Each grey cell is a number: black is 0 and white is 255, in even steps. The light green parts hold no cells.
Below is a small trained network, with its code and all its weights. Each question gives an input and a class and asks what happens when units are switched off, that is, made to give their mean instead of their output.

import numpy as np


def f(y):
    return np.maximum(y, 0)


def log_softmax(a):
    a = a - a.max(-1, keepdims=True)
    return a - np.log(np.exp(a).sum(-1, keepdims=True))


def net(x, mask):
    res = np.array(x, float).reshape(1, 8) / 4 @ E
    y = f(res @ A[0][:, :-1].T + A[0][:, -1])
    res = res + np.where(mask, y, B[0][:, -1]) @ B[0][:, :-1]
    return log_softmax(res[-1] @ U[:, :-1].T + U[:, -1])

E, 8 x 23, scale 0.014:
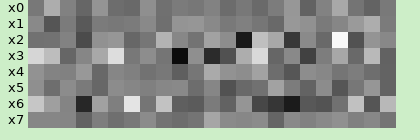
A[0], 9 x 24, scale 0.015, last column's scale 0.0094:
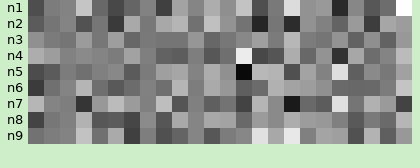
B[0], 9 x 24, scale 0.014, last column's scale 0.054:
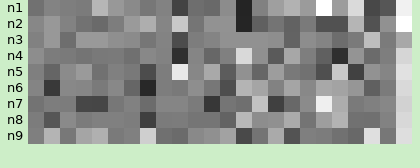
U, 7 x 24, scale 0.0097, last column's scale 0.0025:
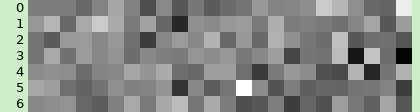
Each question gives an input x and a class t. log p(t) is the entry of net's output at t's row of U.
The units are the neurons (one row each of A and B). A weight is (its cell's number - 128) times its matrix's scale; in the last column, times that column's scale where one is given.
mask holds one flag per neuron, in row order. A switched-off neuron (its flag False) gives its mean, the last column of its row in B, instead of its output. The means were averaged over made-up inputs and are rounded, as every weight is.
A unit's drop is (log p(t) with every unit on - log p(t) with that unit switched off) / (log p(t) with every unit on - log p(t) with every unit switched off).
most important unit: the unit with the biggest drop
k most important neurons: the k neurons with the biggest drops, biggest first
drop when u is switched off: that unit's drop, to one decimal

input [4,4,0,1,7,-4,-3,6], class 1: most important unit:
n7
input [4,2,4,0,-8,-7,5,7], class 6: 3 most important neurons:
(n1 n6 n8)
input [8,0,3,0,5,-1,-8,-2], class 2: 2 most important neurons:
(n8 n6)
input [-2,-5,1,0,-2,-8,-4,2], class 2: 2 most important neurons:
(n7 n8)
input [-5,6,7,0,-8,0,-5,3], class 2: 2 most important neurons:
(n5 n8)
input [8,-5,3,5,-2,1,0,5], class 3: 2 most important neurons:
(n1 n6)
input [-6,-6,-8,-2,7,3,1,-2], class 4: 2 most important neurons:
(n7 n4)
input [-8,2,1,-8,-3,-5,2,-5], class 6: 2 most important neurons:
(n2 n4)
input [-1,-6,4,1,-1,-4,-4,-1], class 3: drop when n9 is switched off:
0.4
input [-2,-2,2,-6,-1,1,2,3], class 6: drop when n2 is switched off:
0.4
